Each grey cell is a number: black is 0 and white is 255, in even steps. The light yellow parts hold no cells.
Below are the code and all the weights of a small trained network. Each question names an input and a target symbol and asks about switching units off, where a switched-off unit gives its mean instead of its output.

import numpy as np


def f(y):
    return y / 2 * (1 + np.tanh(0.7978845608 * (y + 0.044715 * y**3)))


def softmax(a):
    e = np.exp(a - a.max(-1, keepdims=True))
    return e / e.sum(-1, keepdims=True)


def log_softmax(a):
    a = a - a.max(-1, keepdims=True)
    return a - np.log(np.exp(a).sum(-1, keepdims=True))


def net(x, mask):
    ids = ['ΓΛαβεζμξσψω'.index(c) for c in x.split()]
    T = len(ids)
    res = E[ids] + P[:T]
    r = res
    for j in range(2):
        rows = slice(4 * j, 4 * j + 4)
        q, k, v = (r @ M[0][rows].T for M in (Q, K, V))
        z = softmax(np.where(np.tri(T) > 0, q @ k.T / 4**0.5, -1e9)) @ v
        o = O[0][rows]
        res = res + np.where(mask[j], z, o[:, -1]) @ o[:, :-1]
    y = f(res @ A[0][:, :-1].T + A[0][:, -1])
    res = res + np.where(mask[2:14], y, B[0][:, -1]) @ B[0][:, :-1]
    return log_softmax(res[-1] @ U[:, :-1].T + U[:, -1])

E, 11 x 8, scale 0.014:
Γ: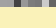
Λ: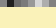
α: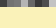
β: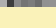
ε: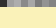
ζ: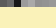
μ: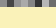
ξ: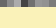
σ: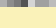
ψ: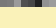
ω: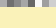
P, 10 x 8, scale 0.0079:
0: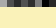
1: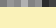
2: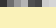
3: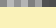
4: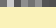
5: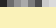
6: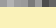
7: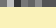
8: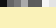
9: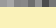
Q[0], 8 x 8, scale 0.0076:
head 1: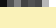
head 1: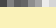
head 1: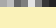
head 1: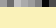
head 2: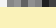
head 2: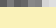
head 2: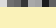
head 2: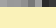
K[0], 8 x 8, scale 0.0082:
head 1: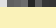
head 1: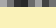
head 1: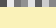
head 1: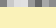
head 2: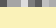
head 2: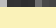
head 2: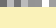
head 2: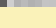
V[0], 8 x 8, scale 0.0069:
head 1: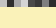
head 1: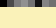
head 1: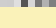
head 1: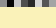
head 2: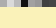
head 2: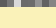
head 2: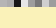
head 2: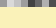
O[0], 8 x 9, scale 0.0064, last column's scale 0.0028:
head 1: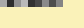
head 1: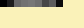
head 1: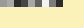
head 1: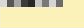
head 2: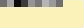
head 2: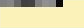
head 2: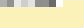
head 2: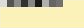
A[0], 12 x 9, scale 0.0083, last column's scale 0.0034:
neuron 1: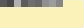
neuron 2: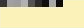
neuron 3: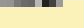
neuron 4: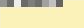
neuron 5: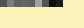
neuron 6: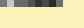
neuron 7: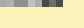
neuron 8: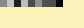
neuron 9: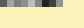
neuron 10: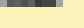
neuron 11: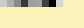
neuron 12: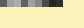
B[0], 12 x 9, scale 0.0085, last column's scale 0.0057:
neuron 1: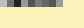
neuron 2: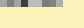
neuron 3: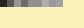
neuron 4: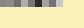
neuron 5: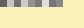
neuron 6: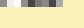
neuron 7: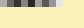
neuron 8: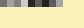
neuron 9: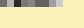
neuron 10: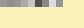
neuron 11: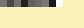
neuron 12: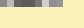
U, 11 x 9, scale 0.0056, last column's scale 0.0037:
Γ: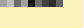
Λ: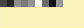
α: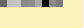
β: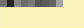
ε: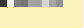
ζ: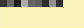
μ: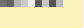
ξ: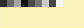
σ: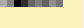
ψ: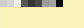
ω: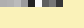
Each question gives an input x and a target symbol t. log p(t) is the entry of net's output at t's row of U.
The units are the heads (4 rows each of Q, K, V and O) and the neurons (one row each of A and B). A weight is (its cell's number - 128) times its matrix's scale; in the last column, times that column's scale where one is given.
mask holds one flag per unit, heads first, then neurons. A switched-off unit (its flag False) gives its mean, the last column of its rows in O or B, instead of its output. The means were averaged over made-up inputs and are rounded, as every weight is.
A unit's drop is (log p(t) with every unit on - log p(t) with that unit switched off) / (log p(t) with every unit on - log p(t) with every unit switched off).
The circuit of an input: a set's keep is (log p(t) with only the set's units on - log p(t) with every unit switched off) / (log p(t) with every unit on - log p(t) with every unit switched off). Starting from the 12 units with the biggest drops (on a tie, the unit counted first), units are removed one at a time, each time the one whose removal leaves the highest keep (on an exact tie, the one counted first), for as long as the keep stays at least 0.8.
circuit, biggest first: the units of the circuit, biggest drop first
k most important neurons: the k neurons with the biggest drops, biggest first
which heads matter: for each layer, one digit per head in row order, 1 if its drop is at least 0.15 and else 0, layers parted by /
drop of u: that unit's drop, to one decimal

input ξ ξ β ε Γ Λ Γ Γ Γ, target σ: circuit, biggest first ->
[head 2]
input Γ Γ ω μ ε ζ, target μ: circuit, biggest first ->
[head 2; neuron 7]
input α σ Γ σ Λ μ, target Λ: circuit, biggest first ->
[neuron 2; head 1]
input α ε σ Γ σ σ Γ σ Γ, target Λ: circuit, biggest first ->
[head 1; neuron 2; head 2]
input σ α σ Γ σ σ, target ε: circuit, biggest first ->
[head 2; head 1]
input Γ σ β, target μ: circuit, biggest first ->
[head 2; neuron 7; neuron 4]
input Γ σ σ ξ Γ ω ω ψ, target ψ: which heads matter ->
00
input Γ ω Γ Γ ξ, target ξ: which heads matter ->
00
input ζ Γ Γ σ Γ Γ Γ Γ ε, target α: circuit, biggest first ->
[head 1; head 2]
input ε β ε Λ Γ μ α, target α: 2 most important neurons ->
[neuron 2; neuron 11]
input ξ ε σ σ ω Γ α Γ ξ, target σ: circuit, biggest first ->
[head 2; neuron 1]
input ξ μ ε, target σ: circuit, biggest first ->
[head 2; neuron 1]
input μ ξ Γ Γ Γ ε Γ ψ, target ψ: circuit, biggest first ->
[neuron 6; neuron 10; head 2]
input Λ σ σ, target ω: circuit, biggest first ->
[head 1]
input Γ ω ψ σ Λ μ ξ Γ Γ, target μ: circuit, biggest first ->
[head 2; neuron 7; head 1]
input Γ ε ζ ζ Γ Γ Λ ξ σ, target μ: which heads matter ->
01
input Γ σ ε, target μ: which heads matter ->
01
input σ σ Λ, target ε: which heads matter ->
11
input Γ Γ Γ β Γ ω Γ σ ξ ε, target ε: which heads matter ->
10
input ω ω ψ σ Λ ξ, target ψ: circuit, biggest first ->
[head 1]
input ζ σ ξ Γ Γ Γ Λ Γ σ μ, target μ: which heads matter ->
00
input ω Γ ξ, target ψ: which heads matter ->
10
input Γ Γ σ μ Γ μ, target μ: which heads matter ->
01
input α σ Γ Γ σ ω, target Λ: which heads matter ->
11
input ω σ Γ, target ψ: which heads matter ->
10
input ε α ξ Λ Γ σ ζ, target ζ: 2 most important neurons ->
[neuron 9; neuron 6]
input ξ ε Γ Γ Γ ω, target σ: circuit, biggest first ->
[head 2]
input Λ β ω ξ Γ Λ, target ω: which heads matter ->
11
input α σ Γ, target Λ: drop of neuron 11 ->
-0.1
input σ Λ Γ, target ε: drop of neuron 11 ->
0.2
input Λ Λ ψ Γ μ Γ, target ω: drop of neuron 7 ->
-0.1
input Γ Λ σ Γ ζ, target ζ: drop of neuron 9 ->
0.4
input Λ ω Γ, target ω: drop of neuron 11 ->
0.1
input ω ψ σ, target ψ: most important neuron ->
[neuron 4]
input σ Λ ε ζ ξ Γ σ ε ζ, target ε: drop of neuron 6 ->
0.0
